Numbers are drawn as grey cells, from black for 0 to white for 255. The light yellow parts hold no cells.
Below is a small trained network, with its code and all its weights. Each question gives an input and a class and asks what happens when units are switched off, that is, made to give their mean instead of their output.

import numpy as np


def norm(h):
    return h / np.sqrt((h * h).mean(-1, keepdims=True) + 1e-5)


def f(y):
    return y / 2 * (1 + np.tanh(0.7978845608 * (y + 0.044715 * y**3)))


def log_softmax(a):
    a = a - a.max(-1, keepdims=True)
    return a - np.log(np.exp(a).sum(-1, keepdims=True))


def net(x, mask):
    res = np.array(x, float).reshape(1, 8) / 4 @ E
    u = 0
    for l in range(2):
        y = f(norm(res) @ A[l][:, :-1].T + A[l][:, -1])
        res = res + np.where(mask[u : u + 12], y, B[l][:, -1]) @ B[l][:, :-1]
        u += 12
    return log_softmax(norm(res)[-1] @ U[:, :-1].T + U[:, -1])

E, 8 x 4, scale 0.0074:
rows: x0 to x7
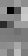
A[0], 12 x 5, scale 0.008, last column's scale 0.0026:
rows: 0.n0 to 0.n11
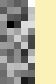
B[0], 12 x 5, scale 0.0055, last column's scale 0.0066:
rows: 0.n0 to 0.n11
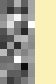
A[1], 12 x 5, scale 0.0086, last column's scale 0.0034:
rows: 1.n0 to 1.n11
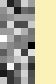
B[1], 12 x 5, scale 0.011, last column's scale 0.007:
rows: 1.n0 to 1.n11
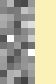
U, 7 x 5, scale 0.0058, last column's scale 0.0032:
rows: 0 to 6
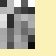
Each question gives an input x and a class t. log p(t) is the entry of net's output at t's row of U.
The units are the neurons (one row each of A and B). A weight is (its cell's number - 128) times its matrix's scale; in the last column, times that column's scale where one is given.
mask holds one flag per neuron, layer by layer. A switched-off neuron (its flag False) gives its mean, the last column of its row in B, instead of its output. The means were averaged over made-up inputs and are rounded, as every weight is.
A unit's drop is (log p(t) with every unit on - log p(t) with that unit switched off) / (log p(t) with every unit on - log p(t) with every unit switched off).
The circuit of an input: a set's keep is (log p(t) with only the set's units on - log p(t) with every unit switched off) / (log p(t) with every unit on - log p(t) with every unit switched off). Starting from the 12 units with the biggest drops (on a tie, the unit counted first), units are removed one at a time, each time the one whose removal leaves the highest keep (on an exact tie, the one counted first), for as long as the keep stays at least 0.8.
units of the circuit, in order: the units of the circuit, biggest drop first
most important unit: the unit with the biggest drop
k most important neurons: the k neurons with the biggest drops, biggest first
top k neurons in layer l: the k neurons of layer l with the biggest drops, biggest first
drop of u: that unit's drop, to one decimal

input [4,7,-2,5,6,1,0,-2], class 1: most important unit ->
1.n0
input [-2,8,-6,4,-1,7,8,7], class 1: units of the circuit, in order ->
[1.n0; 1.n11]
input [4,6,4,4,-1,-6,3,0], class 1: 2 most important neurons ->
[1.n0; 0.n2]
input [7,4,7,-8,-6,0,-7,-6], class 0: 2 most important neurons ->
[1.n5; 1.n7]
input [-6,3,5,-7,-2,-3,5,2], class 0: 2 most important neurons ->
[1.n5; 1.n7]
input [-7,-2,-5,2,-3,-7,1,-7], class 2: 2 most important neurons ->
[1.n5; 1.n0]
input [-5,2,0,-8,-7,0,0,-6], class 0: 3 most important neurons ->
[1.n5; 1.n7; 0.n2]
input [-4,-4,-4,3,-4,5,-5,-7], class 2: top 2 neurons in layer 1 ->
[1.n5; 1.n3]
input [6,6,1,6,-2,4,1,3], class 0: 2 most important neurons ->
[1.n10; 0.n2]
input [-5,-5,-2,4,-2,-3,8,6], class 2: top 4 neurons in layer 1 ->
[1.n5; 1.n7; 1.n10; 1.n0]
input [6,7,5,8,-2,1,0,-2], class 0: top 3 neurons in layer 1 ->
[1.n10; 1.n7; 1.n3]
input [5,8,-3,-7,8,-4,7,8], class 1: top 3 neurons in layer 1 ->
[1.n0; 1.n5; 1.n11]
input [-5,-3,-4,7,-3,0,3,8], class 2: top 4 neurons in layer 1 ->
[1.n5; 1.n7; 1.n0; 1.n11]
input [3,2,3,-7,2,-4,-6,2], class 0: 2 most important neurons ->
[1.n5; 1.n7]
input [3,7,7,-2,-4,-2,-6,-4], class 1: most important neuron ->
[1.n0]
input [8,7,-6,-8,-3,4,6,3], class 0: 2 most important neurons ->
[1.n5; 1.n3]
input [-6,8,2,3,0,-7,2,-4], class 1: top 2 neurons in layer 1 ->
[1.n0; 1.n11]
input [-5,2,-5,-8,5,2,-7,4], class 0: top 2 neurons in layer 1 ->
[1.n5; 1.n3]
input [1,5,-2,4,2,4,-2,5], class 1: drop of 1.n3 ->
0.1
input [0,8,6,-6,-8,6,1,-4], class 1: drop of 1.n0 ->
0.2
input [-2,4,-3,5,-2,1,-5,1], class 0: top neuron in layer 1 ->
[1.n10]
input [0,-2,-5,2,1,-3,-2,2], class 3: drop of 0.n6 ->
0.0
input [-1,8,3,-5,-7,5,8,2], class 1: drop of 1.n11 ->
0.1
